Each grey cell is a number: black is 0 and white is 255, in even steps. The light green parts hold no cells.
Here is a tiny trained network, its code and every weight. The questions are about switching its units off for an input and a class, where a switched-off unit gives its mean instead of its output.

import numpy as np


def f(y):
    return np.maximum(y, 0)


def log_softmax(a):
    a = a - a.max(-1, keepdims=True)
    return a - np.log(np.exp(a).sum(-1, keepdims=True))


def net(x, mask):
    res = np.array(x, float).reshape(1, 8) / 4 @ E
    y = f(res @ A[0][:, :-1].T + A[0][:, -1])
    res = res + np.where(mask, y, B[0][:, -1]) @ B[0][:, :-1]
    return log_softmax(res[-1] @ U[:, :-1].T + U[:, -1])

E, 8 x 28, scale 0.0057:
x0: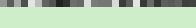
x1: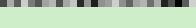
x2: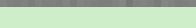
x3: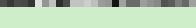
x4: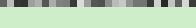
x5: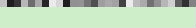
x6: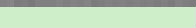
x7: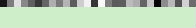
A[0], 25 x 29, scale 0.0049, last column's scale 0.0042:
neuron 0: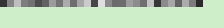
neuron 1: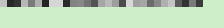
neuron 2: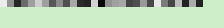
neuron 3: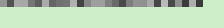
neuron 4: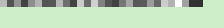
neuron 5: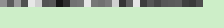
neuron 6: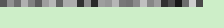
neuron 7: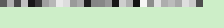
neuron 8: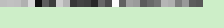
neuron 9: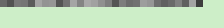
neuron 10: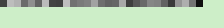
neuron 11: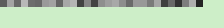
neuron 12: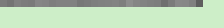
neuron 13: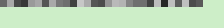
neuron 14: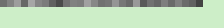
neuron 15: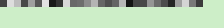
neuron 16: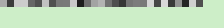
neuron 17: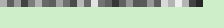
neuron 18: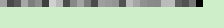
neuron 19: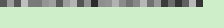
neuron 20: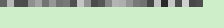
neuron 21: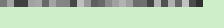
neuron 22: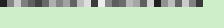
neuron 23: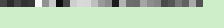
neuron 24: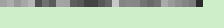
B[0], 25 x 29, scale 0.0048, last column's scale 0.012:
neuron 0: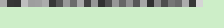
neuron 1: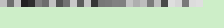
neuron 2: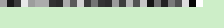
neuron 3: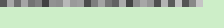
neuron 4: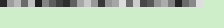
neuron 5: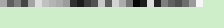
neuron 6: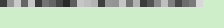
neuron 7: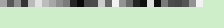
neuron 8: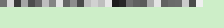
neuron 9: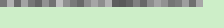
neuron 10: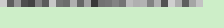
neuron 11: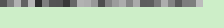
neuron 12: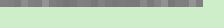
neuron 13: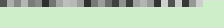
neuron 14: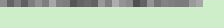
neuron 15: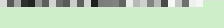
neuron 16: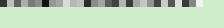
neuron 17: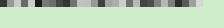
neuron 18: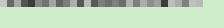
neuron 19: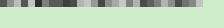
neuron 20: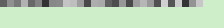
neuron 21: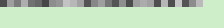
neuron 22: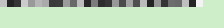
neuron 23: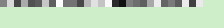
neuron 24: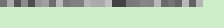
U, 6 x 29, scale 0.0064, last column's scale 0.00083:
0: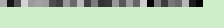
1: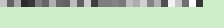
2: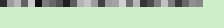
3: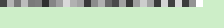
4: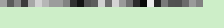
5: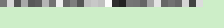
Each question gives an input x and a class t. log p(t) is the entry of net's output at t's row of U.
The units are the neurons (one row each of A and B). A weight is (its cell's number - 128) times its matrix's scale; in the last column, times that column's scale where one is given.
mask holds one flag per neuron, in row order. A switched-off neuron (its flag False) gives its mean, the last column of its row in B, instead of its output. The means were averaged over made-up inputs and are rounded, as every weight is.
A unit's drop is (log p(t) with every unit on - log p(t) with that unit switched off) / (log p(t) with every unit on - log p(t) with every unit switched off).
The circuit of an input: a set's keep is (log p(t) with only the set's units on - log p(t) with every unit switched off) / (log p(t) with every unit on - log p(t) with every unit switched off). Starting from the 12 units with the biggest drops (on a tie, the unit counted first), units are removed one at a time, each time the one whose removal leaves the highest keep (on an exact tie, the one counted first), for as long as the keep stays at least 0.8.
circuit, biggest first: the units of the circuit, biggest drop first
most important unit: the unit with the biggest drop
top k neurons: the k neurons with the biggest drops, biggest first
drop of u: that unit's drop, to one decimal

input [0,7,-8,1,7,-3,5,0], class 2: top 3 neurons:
[neuron 6; neuron 19; neuron 11]
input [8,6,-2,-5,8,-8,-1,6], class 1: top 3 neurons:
[neuron 15; neuron 10; neuron 7]
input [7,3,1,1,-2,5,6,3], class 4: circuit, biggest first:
[neuron 5]
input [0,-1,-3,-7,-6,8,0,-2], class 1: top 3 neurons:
[neuron 1; neuron 18; neuron 23]
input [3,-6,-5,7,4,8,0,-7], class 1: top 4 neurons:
[neuron 1; neuron 22; neuron 18; neuron 0]
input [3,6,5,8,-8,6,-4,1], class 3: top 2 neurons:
[neuron 16; neuron 3]
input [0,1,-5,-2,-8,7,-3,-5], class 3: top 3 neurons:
[neuron 16; neuron 15; neuron 3]
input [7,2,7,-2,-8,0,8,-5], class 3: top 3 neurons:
[neuron 16; neuron 7; neuron 3]
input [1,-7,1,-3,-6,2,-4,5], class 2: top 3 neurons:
[neuron 4; neuron 17; neuron 2]
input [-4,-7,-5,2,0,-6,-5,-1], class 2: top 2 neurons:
[neuron 17; neuron 4]
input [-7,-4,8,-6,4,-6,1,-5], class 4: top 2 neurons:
[neuron 7; neuron 1]
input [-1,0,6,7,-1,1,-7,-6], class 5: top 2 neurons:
[neuron 23; neuron 22]
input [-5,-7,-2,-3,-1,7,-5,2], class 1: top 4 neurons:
[neuron 1; neuron 18; neuron 6; neuron 19]
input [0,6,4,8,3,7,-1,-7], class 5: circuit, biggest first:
[neuron 23]
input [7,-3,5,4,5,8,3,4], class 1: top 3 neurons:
[neuron 1; neuron 18; neuron 7]
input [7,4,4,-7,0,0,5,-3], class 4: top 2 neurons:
[neuron 5; neuron 23]
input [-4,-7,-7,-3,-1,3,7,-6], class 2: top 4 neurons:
[neuron 4; neuron 17; neuron 22; neuron 0]
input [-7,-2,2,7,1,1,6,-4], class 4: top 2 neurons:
[neuron 7; neuron 8]
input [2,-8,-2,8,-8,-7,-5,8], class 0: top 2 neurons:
[neuron 22; neuron 0]
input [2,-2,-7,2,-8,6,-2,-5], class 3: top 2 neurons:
[neuron 16; neuron 15]
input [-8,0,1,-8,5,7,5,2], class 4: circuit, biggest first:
[neuron 7]
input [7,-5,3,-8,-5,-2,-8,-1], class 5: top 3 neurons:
[neuron 8; neuron 7; neuron 24]
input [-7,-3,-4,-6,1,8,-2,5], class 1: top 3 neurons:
[neuron 1; neuron 18; neuron 5]
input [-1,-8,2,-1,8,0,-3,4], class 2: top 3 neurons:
[neuron 4; neuron 17; neuron 16]
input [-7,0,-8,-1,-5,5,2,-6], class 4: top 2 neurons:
[neuron 7; neuron 22]
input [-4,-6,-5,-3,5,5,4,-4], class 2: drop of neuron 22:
0.1
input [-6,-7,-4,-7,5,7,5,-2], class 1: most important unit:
neuron 1
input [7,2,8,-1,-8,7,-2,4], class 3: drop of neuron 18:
-0.1
